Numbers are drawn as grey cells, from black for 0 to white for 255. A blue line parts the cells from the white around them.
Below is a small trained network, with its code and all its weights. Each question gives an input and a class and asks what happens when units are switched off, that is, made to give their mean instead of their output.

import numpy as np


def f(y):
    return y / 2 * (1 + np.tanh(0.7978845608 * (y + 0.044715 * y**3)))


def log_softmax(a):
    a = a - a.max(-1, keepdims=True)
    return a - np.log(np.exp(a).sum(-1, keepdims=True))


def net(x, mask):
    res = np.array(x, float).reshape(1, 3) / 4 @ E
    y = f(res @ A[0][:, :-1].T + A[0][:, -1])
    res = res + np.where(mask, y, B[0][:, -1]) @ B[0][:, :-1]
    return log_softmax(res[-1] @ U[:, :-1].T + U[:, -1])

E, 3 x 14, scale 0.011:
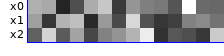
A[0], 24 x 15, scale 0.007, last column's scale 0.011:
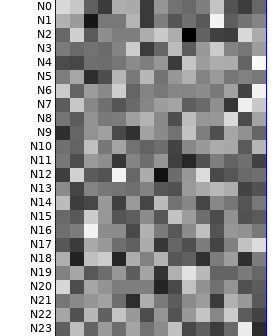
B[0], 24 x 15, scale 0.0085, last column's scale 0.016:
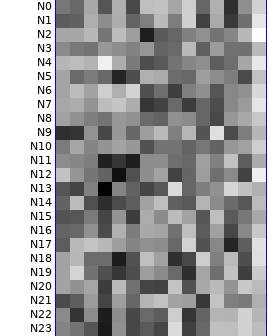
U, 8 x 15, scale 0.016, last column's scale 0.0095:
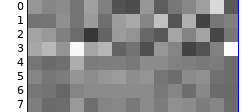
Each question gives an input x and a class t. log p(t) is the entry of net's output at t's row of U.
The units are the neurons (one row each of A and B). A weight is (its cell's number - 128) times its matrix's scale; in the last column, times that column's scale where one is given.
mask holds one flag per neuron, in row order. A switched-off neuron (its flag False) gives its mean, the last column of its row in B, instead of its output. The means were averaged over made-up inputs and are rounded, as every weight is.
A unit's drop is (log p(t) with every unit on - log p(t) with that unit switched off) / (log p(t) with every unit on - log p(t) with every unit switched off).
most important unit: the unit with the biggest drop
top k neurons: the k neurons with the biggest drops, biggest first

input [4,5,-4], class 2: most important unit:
N18
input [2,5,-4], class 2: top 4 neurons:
[N18; N14; N2; N7]
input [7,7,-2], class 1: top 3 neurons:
[N1; N0; N12]
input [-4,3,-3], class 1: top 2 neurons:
[N7; N2]
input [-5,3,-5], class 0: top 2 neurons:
[N20; N1]
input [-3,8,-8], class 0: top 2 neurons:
[N20; N22]
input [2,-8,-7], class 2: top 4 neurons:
[N12; N19; N5; N2]
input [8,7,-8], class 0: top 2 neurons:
[N22; N13]
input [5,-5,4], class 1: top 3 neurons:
[N18; N0; N1]
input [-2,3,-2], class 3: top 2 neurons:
[N12; N19]
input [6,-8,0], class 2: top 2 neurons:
[N12; N19]
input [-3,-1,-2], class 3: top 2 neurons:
[N0; N1]
